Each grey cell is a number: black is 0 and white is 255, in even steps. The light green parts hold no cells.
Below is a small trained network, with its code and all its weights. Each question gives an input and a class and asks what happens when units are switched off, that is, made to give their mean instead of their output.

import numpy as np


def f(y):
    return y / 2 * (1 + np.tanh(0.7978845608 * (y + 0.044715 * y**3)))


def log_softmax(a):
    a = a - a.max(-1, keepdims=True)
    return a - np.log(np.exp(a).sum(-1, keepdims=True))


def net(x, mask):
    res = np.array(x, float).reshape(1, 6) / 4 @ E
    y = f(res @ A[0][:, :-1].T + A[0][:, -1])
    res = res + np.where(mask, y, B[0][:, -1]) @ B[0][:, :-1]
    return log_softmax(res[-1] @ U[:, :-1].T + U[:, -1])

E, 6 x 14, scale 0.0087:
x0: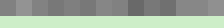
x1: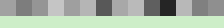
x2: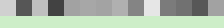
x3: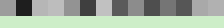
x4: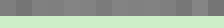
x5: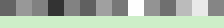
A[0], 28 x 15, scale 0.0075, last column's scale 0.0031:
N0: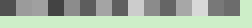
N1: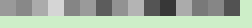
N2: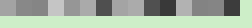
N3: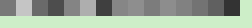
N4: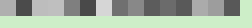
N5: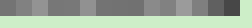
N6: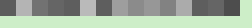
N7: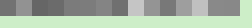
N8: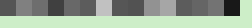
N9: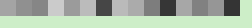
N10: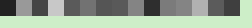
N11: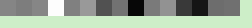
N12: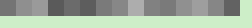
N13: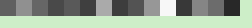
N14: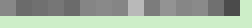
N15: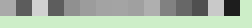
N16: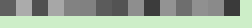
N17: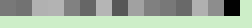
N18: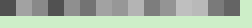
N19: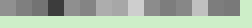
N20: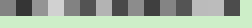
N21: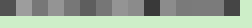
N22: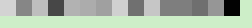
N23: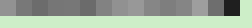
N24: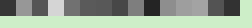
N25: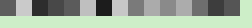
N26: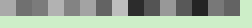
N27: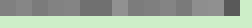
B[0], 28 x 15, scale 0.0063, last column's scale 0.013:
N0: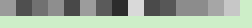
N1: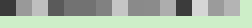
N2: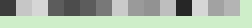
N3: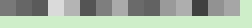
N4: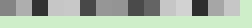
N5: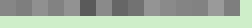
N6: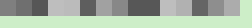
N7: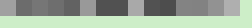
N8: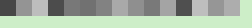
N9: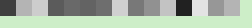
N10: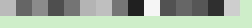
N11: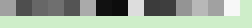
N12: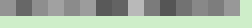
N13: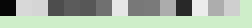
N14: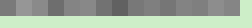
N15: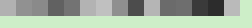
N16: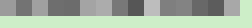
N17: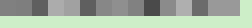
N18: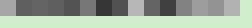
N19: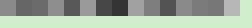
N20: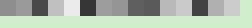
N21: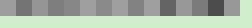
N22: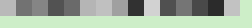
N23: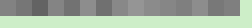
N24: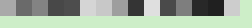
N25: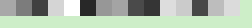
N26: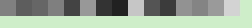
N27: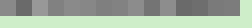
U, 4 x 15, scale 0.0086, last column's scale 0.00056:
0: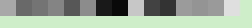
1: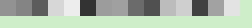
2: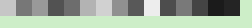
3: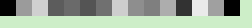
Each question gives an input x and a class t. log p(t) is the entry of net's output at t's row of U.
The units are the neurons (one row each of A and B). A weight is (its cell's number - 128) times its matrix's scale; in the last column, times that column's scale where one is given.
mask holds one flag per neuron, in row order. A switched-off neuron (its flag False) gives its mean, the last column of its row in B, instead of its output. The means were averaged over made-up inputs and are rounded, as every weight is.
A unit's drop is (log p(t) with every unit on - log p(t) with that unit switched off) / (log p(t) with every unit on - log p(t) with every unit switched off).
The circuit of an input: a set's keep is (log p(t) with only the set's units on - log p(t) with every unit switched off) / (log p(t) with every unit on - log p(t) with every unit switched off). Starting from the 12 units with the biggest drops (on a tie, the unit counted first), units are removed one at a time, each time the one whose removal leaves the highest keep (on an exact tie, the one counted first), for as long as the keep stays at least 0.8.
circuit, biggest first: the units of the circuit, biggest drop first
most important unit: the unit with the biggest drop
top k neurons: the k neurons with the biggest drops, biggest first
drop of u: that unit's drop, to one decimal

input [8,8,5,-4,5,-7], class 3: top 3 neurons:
[N9; N2; N1]
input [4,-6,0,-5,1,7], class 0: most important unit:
N0
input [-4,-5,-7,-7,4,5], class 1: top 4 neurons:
[N25; N3; N6; N22]
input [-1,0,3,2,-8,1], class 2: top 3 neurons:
[N25; N11; N20]
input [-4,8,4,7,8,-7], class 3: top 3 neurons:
[N9; N1; N2]
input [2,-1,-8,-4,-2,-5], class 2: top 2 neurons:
[N24; N10]
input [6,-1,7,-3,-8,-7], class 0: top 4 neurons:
[N11; N26; N24; N10]
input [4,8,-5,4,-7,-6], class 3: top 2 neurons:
[N2; N1]
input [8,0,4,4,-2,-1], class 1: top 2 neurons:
[N24; N10]
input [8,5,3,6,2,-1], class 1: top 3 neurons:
[N4; N20; N13]
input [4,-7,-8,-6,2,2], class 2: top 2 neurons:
[N10; N24]
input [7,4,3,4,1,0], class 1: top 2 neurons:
[N13; N4]
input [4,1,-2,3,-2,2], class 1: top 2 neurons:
[N11; N26]
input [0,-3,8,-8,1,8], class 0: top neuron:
[N19]
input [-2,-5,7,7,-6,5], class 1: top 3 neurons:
[N4; N20; N24]
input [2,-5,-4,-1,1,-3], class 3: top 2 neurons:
[N13; N22]
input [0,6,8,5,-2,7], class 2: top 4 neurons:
[N15; N22; N11; N26]
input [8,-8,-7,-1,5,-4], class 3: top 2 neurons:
[N13; N8]
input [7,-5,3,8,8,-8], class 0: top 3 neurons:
[N11; N26; N25]
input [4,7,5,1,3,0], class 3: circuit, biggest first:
[N9]
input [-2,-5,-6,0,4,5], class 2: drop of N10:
0.6
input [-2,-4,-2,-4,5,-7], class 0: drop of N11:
0.2
